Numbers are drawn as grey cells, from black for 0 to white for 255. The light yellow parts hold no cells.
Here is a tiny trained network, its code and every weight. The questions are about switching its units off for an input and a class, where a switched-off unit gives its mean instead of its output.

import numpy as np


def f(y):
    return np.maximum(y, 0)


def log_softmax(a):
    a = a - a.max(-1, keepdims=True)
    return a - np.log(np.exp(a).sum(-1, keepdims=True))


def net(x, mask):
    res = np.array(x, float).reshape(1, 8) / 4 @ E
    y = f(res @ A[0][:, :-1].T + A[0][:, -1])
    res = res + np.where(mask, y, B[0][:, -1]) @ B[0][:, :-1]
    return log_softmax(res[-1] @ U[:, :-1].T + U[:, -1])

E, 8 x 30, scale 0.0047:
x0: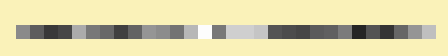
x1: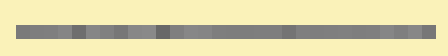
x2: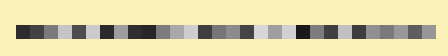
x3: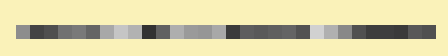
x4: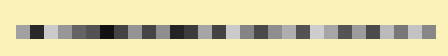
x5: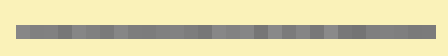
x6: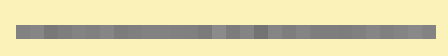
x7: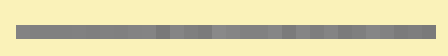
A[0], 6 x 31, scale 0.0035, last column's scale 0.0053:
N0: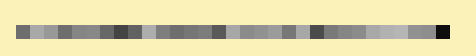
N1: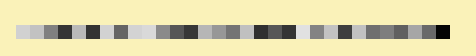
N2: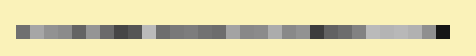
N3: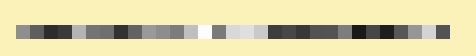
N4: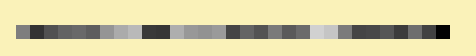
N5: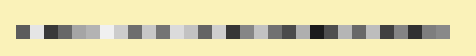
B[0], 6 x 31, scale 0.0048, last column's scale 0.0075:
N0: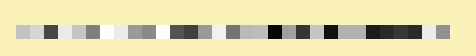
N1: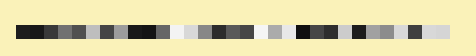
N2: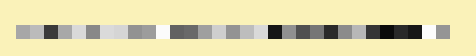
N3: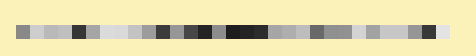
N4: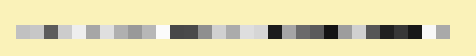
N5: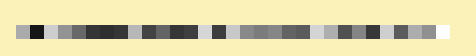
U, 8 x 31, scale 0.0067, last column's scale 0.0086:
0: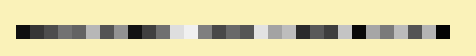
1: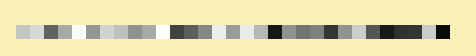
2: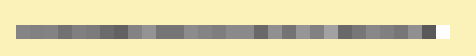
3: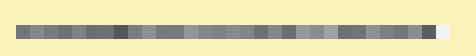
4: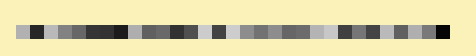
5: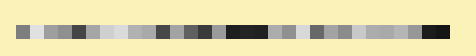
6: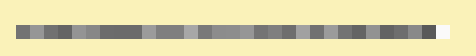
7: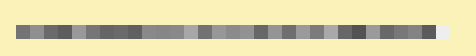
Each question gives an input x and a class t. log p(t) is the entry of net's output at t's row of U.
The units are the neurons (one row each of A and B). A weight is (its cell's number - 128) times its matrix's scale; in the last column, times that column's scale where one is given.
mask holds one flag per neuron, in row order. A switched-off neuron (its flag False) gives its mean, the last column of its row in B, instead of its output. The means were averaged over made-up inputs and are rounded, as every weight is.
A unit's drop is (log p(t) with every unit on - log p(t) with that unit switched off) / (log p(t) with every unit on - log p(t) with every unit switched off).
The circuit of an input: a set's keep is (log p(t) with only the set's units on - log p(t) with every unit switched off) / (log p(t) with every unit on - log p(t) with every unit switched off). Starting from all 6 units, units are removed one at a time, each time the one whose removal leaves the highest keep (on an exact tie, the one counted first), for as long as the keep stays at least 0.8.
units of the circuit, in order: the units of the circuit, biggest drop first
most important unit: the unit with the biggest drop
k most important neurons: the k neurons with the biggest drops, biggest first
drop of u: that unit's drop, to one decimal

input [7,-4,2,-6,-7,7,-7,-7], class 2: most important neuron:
[N5]
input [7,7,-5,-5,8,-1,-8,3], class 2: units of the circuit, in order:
[N5, N3]
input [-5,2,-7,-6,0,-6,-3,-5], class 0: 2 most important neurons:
[N1, N3]
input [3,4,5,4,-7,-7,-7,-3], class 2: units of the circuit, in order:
[N1, N5]
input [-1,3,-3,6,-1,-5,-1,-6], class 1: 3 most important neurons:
[N4, N3, N5]
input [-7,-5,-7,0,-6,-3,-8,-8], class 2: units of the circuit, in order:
[N5, N3]
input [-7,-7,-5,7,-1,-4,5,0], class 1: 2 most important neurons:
[N4, N3]
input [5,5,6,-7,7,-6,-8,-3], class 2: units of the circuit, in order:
[N1, N5]
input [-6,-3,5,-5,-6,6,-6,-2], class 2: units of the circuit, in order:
[N1, N5]
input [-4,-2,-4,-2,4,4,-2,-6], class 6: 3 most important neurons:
[N5, N3, N1]
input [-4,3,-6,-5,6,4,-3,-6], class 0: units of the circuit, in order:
[N1, N5]
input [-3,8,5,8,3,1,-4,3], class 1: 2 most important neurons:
[N4, N1]
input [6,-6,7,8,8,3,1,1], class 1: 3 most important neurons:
[N4, N1, N5]
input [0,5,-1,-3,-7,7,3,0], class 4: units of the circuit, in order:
[N5]
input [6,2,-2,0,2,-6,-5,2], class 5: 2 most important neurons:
[N3, N5]
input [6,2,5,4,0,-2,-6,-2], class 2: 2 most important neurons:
[N1, N3]
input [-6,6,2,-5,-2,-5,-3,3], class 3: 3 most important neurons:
[N3, N1, N4]
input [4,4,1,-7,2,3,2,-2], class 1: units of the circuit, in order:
[N2, N0]
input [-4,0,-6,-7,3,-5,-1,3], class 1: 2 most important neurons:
[N0, N2]
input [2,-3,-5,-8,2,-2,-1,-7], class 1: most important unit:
N0
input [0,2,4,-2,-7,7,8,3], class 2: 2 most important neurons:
[N1, N5]
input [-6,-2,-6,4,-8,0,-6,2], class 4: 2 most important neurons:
[N5, N3]
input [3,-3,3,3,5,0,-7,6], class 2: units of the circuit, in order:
[N5, N1]
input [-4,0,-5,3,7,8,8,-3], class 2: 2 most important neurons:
[N5, N1]
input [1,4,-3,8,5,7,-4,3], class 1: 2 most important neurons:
[N4, N5]
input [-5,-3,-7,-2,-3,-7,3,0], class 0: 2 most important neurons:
[N1, N3]
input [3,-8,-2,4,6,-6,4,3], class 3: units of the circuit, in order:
[N5]
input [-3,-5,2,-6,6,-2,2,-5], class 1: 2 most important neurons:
[N5, N2]
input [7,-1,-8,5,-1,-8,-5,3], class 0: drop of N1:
1.3
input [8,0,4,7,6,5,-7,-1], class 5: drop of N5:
0.1
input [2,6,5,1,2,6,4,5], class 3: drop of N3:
-0.1
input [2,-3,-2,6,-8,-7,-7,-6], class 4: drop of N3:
0.0
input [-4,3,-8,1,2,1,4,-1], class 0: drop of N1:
0.8
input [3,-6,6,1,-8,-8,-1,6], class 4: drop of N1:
0.2
